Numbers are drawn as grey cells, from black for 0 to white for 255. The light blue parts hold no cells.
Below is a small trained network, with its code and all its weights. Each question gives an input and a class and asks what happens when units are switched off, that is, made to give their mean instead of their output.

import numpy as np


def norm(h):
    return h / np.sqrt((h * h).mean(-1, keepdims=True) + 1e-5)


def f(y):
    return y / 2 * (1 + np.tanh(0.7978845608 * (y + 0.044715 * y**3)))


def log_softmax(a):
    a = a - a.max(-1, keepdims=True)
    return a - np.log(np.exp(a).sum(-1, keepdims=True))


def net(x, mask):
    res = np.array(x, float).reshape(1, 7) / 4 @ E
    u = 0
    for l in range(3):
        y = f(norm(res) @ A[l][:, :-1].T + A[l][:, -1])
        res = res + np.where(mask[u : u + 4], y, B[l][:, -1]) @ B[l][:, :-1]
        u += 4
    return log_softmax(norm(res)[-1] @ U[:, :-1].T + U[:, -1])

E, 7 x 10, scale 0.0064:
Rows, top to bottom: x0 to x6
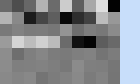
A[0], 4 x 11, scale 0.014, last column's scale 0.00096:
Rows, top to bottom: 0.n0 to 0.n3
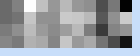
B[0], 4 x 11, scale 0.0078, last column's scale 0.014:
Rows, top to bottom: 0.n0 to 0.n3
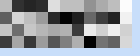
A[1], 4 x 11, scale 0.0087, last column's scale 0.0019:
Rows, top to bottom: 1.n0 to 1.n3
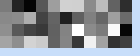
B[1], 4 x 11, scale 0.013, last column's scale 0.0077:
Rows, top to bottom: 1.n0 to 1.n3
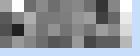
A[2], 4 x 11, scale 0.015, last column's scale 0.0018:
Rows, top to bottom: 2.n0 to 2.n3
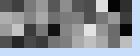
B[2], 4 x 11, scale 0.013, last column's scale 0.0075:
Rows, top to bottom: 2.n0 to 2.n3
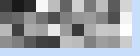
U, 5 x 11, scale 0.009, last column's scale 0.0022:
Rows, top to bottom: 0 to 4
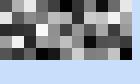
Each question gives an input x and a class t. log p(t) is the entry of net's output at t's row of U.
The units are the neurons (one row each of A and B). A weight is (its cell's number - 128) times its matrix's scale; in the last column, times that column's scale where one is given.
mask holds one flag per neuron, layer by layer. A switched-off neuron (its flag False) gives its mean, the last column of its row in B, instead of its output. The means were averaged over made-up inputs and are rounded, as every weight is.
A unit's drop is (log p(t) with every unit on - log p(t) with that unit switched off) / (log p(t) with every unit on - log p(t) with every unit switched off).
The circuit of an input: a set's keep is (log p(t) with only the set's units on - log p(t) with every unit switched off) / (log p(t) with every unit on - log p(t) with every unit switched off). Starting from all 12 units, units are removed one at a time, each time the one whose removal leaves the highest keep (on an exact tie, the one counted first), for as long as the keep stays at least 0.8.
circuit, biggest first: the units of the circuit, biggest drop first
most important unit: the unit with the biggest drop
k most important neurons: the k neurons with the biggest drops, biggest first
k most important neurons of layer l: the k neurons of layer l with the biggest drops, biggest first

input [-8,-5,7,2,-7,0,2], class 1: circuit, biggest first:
0.n2
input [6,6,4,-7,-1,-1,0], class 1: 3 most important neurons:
0.n1, 2.n2, 1.n0
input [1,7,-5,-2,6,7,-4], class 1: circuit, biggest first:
0.n1, 0.n0, 2.n2
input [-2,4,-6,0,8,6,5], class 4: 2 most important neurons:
0.n1, 1.n0
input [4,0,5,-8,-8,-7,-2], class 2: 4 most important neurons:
0.n0, 2.n0, 1.n0, 0.n1
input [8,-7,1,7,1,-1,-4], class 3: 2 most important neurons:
0.n0, 1.n0
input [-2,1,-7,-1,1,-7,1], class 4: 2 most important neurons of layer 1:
1.n2, 1.n1
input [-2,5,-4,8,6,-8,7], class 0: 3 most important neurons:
0.n0, 0.n3, 2.n0
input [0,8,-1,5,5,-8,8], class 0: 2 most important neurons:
0.n3, 1.n2
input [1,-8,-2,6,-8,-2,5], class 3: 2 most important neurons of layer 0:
0.n3, 0.n0
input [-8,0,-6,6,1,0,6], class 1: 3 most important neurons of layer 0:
0.n1, 0.n3, 0.n2
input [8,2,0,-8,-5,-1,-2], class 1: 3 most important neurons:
2.n2, 0.n1, 1.n0
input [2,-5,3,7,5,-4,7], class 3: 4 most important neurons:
0.n0, 0.n3, 1.n0, 2.n2
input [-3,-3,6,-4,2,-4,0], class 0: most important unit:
0.n1
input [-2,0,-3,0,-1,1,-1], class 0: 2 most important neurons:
0.n0, 1.n3
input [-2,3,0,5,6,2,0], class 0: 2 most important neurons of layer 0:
0.n0, 0.n3
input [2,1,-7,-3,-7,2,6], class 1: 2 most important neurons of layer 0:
0.n1, 0.n0
